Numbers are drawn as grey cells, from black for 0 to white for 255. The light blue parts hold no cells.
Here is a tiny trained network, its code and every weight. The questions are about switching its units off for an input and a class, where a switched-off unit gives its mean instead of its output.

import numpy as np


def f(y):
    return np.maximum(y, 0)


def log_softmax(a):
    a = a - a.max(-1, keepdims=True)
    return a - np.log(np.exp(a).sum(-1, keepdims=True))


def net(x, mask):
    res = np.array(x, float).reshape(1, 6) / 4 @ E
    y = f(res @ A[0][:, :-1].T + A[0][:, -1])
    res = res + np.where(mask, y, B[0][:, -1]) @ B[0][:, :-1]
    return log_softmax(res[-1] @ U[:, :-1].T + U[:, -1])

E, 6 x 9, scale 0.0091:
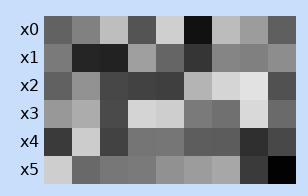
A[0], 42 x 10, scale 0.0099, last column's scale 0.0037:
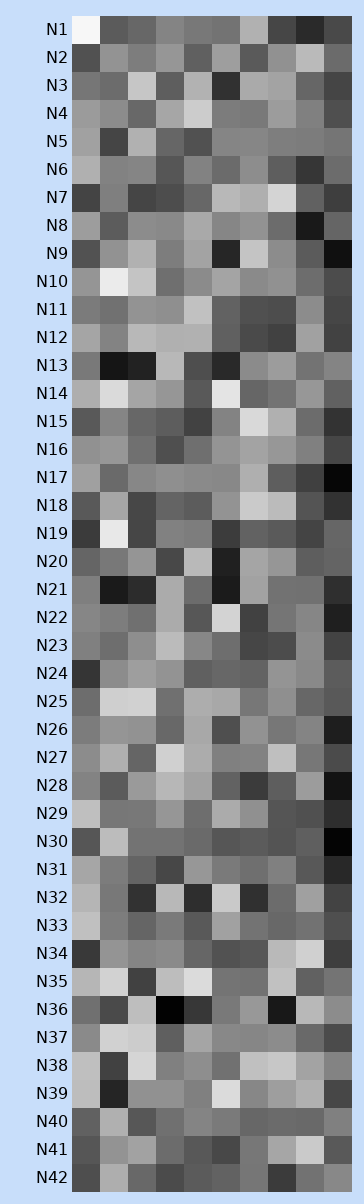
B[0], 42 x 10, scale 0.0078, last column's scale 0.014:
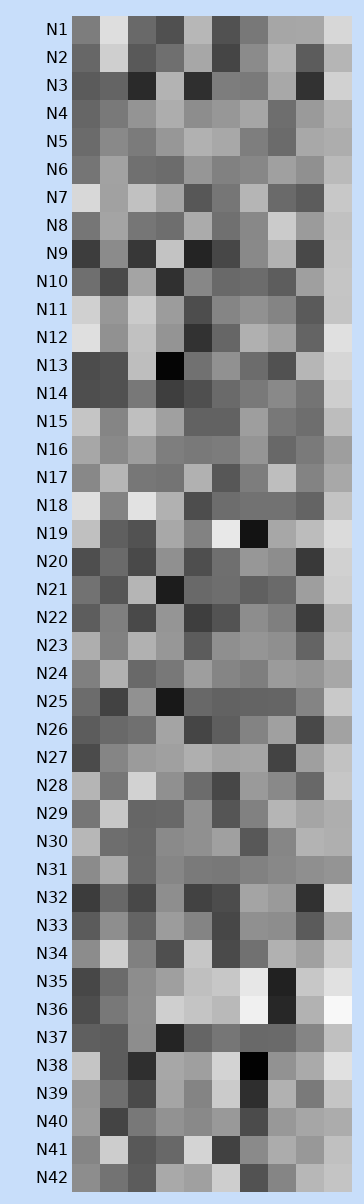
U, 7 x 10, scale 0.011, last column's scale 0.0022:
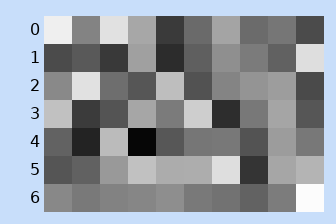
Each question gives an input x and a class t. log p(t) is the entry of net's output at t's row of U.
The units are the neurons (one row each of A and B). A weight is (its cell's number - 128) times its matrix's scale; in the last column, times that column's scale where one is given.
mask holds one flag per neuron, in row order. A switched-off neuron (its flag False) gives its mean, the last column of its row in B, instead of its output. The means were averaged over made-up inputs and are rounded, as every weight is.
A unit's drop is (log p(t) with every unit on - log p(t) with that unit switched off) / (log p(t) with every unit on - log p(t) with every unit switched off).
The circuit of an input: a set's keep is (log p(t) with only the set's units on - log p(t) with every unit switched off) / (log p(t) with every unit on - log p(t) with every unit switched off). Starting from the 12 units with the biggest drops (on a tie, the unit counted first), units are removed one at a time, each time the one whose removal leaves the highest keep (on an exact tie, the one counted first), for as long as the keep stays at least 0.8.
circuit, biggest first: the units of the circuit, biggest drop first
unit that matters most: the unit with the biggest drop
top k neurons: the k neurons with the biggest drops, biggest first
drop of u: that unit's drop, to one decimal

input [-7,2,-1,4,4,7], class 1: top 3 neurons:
(N32; N22; N34)
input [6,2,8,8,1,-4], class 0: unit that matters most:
N18
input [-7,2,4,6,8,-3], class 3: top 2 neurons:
(N19; N40)
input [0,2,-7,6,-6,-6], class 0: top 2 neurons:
(N12; N28)
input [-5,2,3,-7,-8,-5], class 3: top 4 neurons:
(N39; N38; N35; N27)
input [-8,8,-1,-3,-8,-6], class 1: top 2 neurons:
(N32; N22)
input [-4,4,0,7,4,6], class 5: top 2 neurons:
(N35; N34)
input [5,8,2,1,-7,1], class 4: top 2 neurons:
(N13; N21)
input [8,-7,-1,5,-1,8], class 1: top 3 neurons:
(N3; N9; N20)
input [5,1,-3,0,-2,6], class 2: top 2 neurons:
(N1; N8)
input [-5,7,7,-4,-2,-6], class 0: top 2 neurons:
(N7; N15)
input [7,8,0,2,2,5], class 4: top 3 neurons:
(N13; N21; N32)
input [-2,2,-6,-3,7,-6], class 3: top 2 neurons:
(N19; N42)
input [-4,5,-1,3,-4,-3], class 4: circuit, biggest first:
(N13)
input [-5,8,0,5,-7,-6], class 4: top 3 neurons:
(N13; N21; N19)
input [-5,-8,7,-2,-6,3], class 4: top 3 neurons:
(N14; N10; N12)
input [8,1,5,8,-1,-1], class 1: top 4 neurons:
(N9; N3; N36; N20)
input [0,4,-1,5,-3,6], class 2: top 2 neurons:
(N1; N36)
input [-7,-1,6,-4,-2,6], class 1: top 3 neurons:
(N32; N12; N22)
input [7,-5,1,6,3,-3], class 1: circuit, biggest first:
(N9)
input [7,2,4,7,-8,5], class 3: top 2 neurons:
(N38; N36)
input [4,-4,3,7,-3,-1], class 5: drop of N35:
0.3
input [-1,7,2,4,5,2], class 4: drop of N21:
0.2
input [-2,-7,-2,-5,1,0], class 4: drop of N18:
0.0
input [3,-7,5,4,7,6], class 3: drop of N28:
0.1
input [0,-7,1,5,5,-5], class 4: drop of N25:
0.2
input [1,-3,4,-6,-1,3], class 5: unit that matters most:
N36
